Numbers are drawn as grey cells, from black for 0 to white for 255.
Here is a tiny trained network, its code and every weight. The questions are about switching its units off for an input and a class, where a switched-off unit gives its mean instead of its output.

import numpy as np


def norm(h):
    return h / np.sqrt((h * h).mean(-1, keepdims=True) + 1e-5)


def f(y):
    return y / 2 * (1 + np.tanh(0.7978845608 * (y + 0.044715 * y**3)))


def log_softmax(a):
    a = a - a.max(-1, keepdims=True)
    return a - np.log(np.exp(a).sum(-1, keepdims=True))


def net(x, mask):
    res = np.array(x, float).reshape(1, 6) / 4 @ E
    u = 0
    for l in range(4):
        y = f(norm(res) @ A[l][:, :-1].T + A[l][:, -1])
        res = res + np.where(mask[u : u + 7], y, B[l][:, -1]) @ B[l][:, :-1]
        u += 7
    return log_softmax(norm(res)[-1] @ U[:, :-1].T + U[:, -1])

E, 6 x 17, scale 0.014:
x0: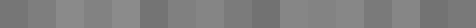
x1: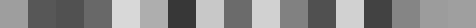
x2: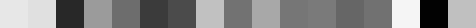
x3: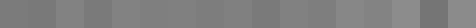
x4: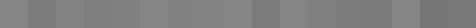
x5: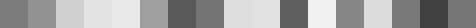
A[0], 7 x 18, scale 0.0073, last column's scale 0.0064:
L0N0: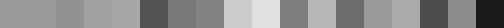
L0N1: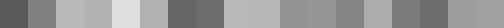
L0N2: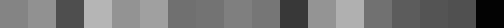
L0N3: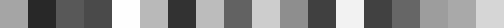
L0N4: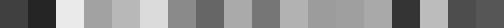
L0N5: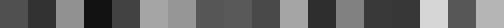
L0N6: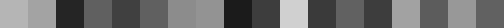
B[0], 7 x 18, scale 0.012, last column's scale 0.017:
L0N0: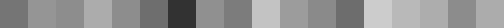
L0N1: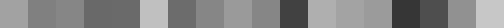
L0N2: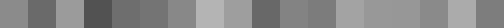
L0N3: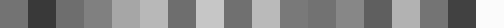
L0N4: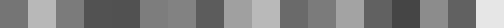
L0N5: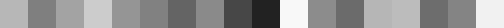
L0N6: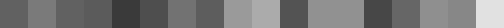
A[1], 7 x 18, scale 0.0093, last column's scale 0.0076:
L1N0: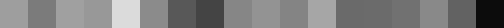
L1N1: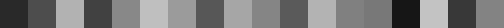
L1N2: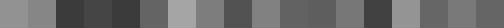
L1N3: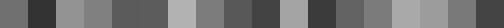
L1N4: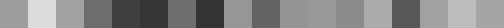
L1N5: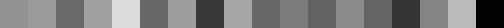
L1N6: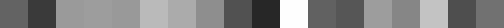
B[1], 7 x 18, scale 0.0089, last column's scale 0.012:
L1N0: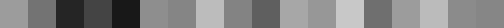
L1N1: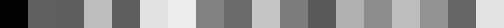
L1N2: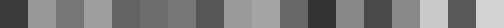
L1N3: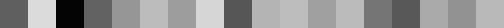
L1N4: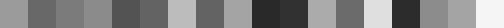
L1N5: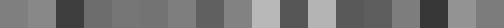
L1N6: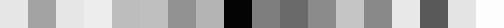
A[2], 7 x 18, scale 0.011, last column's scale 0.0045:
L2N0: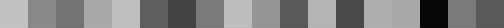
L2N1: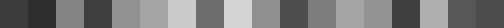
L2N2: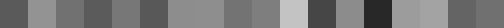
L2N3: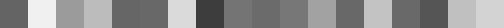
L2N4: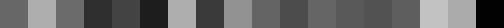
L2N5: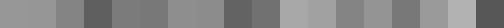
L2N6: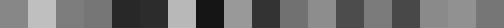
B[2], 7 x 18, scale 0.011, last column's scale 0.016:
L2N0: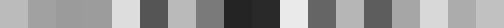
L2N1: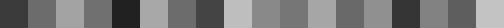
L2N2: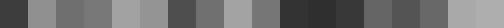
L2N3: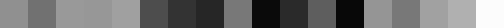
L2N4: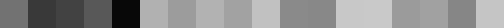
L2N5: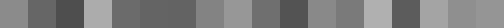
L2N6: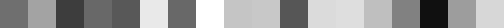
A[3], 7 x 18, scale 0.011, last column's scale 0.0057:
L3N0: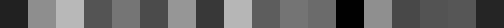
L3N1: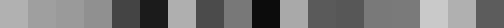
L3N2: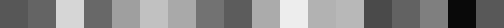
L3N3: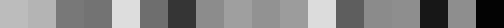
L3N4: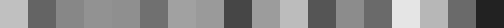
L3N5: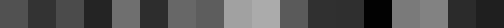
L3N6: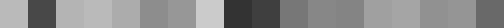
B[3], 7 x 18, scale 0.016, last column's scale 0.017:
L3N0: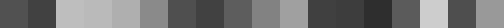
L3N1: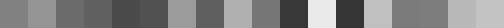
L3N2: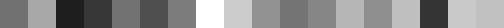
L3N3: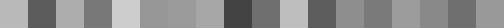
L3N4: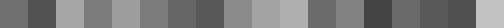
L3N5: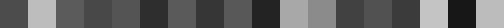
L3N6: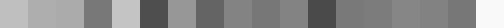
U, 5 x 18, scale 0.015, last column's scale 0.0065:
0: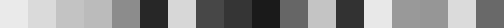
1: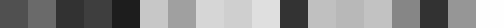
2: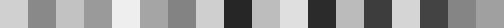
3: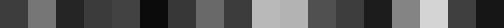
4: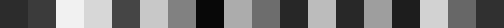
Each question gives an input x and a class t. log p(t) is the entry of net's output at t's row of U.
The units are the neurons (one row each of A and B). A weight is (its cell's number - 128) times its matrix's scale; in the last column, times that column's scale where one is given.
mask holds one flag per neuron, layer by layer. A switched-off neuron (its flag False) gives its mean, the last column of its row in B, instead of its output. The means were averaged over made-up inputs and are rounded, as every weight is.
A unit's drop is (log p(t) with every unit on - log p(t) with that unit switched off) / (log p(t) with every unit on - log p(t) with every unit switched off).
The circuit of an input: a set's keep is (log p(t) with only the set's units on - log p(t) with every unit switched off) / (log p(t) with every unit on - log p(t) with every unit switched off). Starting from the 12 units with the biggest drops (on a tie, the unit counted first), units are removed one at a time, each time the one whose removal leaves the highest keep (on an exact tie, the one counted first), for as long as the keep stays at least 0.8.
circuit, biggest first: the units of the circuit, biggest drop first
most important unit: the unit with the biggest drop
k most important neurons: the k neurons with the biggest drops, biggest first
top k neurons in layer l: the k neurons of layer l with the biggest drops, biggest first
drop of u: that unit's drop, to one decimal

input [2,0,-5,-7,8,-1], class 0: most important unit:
L0N5
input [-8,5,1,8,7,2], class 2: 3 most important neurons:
(L0N4, L0N6, L1N1)
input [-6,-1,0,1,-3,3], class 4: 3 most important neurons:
(L0N3, L0N5, L1N6)
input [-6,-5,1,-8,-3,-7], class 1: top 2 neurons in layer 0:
(L0N6, L0N3)
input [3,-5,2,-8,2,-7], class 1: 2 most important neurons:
(L0N6, L0N3)
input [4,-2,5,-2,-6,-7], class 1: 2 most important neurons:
(L0N3, L2N6)
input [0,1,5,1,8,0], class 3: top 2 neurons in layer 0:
(L0N5, L0N6)
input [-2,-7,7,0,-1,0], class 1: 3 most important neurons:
(L0N5, L2N6, L1N6)
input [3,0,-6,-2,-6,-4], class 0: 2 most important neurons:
(L0N5, L0N3)
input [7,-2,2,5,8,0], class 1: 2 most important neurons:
(L0N3, L0N5)
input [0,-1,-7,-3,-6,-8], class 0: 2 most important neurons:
(L0N3, L0N5)
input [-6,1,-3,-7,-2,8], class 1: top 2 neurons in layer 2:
(L2N3, L2N2)
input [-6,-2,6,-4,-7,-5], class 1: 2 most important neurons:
(L0N3, L2N6)
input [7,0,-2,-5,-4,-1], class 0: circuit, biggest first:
(L0N5)
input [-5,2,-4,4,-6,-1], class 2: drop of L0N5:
0.8
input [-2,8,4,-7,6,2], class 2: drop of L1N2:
0.0
